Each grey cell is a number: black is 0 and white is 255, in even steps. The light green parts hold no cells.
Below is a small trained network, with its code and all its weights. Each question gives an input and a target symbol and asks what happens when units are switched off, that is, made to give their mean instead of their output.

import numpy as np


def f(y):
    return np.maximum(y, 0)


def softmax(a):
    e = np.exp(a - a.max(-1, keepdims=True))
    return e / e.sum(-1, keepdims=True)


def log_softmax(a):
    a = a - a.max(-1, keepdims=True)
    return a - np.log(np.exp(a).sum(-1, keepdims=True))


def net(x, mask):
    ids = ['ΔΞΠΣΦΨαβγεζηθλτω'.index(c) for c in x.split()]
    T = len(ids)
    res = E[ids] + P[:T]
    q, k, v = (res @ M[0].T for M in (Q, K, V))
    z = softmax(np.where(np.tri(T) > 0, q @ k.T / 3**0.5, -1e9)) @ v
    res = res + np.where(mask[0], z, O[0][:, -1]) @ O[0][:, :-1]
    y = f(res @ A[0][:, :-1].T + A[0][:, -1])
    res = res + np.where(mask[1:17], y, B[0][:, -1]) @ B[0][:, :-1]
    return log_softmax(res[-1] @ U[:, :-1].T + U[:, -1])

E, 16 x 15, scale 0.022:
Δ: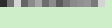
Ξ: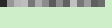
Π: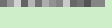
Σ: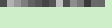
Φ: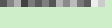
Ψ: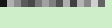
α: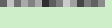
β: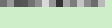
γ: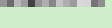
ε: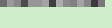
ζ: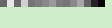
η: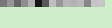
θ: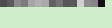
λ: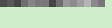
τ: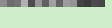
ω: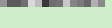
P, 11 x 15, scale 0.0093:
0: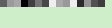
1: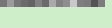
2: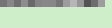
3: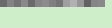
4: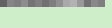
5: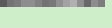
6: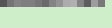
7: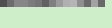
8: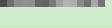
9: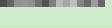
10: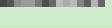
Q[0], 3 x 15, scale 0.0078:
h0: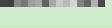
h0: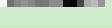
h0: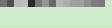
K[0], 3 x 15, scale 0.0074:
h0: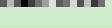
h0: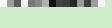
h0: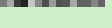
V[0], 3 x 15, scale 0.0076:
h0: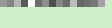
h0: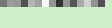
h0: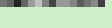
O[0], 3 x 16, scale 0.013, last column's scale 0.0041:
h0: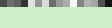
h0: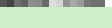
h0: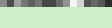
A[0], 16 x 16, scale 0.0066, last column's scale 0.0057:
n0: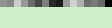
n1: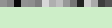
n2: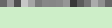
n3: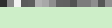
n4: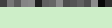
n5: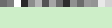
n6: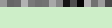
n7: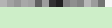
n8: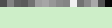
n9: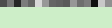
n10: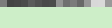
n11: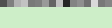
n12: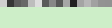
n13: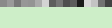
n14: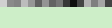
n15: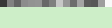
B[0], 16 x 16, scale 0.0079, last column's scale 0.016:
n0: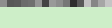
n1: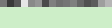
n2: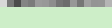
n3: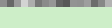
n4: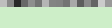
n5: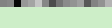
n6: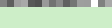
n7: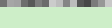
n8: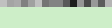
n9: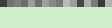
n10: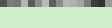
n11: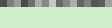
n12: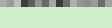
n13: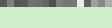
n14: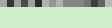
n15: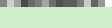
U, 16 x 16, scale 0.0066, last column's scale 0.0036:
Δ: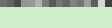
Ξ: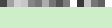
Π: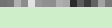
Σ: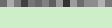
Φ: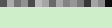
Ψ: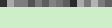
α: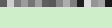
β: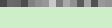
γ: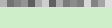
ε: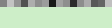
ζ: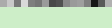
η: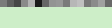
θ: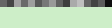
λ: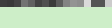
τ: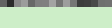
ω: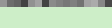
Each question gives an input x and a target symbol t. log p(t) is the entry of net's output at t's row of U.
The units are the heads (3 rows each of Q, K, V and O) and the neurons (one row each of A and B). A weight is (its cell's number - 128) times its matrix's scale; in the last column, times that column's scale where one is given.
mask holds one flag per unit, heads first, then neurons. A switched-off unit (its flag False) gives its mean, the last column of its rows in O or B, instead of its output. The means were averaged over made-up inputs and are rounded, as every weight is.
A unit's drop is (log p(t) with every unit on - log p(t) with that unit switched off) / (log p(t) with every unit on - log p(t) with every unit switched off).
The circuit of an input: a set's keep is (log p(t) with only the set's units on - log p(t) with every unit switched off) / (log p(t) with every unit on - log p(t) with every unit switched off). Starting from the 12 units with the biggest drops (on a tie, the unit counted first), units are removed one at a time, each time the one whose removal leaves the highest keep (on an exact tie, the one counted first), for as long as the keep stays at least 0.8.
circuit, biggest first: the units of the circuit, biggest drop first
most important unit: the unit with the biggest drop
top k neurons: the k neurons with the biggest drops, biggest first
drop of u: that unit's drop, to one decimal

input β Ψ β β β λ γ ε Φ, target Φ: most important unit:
n5
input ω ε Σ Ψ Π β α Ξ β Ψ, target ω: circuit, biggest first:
[h0, n0, n8]
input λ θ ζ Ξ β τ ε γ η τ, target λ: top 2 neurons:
[n7, n0]
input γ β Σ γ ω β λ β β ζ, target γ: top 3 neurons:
[n6, n2, n4]
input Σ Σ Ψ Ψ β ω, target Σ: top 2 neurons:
[n7, n13]
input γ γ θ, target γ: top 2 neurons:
[n2, n6]
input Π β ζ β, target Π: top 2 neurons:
[n8, n1]
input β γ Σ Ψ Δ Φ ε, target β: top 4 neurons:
[n8, n13, n6, n9]
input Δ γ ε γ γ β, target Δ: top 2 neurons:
[n1, n13]
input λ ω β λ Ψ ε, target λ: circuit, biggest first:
[h0, n0]
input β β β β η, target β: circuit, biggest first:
[h0, n15]
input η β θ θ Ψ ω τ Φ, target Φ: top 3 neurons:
[n13, n10, n7]
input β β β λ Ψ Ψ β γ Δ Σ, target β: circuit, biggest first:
[h0, n11]
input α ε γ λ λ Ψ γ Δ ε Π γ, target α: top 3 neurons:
[n0, n7, n14]
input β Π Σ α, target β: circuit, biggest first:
[h0]
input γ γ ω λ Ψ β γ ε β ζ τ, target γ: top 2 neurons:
[n6, n2]
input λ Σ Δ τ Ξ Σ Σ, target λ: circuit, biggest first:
[h0, n0]
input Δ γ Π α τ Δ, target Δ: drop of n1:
0.1
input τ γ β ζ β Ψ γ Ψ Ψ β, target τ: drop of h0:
1.2
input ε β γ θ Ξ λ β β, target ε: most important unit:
n8
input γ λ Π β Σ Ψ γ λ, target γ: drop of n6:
0.3
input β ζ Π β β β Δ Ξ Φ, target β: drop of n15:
0.2
